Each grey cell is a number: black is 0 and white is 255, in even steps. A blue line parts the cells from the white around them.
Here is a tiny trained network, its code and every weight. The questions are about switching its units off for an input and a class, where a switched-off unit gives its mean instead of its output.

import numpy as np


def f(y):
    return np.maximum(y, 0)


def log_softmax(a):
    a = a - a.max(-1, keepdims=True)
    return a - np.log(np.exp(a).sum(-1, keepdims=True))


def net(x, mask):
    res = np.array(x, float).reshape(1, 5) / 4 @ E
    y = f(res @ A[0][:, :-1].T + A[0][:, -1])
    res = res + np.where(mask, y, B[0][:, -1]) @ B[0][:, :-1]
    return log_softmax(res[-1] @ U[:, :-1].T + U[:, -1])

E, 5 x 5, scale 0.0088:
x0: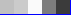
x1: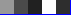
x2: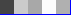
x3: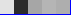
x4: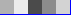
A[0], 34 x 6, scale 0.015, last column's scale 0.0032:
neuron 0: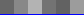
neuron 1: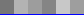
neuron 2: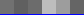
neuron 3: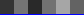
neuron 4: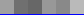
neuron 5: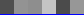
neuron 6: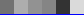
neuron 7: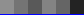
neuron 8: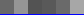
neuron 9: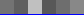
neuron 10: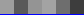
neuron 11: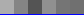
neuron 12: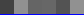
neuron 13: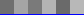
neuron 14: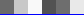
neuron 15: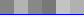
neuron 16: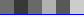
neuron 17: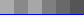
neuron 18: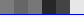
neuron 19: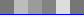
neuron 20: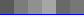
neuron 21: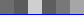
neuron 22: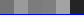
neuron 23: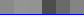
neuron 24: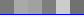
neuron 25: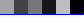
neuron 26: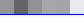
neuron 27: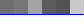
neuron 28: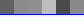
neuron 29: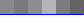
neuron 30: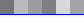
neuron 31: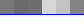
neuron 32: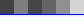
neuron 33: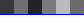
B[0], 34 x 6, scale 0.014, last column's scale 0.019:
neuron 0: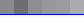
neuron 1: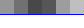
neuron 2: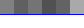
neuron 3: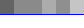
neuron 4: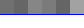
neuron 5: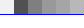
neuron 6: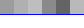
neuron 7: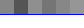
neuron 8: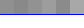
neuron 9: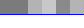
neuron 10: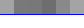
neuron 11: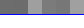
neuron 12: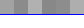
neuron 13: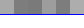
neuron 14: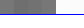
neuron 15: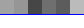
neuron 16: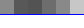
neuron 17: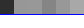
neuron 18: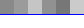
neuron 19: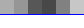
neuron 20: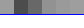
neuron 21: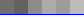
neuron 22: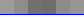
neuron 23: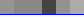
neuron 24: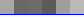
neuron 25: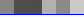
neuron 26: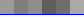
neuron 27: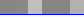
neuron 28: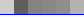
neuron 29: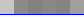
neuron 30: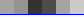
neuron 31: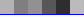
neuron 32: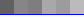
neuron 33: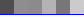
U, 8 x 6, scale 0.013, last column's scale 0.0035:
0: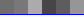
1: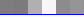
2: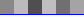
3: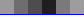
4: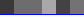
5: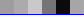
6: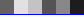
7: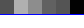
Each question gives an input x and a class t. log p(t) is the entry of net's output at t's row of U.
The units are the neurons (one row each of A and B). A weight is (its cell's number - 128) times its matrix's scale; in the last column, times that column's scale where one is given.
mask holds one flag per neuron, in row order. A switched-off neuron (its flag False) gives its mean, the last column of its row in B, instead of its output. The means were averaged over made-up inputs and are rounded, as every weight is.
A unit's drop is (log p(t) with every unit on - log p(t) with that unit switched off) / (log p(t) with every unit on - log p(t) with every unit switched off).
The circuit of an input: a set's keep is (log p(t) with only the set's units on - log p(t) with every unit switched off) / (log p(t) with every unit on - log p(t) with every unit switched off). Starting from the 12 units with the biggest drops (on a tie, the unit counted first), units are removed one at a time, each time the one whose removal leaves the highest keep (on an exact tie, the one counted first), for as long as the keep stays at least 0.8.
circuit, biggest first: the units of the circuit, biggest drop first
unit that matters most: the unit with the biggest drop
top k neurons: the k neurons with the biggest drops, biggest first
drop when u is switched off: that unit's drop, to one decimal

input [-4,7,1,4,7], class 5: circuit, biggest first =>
(neuron 31; neuron 14)
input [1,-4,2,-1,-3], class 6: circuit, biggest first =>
(neuron 25; neuron 16)
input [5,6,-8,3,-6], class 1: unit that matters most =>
neuron 31
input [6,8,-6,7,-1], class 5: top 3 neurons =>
(neuron 14; neuron 30; neuron 1)
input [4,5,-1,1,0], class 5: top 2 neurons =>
(neuron 14; neuron 25)
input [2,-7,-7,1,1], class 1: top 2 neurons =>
(neuron 25; neuron 9)
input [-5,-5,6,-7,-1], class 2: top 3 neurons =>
(neuron 33; neuron 3; neuron 32)
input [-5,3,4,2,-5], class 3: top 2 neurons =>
(neuron 16; neuron 2)
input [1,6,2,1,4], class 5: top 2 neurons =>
(neuron 14; neuron 30)
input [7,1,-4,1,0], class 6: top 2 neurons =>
(neuron 25; neuron 5)
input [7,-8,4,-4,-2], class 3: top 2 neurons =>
(neuron 30; neuron 1)
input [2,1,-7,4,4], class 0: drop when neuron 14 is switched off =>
0.2
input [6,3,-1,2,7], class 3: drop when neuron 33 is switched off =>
0.1
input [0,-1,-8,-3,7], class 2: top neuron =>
(neuron 25)
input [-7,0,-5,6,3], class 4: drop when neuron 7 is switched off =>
0.0
